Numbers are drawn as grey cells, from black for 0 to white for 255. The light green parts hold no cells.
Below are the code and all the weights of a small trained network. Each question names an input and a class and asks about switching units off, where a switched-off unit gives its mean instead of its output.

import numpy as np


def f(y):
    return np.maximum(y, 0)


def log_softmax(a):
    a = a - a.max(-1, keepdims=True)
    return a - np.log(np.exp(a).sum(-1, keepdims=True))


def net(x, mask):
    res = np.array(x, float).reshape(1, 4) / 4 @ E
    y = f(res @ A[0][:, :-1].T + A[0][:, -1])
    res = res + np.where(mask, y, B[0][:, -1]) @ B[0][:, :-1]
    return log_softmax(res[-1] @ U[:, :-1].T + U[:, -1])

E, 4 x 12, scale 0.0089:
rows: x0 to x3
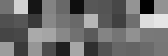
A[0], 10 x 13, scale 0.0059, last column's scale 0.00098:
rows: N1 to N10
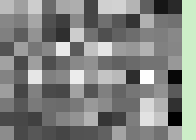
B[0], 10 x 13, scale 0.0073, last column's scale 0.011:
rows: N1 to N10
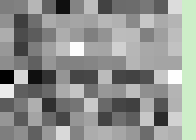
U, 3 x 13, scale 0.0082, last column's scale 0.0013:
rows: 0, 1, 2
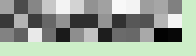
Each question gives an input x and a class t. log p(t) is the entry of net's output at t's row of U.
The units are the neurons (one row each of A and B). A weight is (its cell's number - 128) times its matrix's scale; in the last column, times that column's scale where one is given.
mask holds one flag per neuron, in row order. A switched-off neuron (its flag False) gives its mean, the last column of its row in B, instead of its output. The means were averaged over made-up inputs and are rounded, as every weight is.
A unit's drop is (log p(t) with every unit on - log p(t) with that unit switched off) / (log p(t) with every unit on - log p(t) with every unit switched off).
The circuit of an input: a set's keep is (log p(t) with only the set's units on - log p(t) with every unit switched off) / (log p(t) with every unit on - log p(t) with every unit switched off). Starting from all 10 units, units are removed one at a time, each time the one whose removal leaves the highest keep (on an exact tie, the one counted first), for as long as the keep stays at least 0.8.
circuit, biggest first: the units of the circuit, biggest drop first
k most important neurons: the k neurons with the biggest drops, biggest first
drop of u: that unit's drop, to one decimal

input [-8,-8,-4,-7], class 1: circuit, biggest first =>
N6
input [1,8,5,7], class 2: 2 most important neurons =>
N9; N8
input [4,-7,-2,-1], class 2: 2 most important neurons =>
N6; N1
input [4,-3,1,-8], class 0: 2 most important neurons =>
N4; N6
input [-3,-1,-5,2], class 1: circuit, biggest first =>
N4; N6
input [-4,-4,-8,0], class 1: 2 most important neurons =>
N6; N9
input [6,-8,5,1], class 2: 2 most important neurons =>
N6; N1
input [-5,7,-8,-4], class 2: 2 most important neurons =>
N9; N8
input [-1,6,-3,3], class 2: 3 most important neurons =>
N9; N8; N4
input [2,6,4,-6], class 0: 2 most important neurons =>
N4; N1
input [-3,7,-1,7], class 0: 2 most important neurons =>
N3; N2
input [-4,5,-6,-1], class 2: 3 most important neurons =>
N9; N8; N10
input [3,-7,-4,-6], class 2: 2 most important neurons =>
N1; N6
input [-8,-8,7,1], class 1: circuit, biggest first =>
N6
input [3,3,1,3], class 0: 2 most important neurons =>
N6; N1
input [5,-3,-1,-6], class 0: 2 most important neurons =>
N6; N4
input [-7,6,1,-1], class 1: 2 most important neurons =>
N6; N1
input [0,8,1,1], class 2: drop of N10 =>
0.0
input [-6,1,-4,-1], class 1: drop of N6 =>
0.8
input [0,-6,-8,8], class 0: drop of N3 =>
0.1
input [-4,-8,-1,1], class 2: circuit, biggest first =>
N1
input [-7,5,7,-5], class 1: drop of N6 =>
1.4
